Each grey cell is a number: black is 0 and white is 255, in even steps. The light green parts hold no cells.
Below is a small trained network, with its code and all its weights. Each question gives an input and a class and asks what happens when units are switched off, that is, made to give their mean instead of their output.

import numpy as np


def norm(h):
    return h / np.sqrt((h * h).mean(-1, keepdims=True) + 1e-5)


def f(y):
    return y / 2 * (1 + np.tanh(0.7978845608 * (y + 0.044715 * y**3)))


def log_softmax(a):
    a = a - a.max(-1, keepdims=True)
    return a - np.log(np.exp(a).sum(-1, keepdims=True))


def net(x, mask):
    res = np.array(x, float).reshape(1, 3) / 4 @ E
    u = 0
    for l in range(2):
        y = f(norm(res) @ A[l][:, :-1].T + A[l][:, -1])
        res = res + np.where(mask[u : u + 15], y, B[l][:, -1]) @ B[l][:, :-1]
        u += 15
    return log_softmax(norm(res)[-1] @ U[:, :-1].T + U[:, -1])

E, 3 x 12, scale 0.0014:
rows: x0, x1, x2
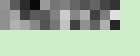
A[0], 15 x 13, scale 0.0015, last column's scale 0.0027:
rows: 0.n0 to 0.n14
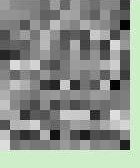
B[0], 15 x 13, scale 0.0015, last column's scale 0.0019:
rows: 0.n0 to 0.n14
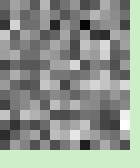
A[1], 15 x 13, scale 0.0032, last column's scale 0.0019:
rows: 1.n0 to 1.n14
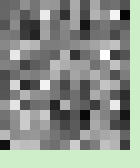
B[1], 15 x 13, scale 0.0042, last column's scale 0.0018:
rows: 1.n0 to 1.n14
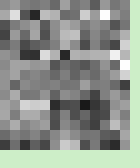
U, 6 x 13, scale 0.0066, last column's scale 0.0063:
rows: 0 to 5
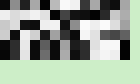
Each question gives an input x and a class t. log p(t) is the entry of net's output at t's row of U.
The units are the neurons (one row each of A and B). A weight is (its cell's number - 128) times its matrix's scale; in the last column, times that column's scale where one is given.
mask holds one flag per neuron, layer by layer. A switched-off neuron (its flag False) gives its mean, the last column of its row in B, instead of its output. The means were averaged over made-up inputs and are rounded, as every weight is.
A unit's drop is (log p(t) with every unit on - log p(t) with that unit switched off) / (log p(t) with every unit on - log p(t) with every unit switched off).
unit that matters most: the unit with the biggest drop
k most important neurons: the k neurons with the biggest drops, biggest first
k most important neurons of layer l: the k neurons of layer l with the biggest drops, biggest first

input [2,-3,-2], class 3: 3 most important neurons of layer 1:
[1.n6; 1.n10; 1.n11]
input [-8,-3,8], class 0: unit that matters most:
1.n14
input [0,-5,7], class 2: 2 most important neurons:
[1.n5; 0.n11]
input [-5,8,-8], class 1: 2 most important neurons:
[1.n10; 0.n8]
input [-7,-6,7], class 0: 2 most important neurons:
[1.n14; 1.n4]
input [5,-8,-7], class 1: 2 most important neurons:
[1.n11; 0.n8]
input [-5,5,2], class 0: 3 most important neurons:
[1.n14; 0.n3; 1.n4]
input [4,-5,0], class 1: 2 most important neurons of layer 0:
[0.n12; 0.n6]
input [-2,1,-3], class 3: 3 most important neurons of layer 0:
[0.n8; 0.n4; 0.n12]
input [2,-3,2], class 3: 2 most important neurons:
[0.n3; 0.n11]
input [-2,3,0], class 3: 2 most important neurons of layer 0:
[0.n11; 0.n12]
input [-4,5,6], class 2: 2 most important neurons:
[1.n5; 0.n3]
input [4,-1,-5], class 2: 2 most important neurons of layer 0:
[0.n12; 0.n6]
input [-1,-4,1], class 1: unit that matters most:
1.n12
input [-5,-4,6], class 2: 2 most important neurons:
[1.n5; 0.n13]
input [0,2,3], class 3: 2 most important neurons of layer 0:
[0.n8; 0.n4]
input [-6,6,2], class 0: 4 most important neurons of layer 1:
[1.n14; 1.n4; 1.n12; 1.n7]
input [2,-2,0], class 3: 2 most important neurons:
[1.n5; 0.n3]
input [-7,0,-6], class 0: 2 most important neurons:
[1.n14; 0.n8]
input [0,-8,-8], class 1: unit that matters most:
1.n11
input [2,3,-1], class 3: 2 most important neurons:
[0.n11; 0.n13]
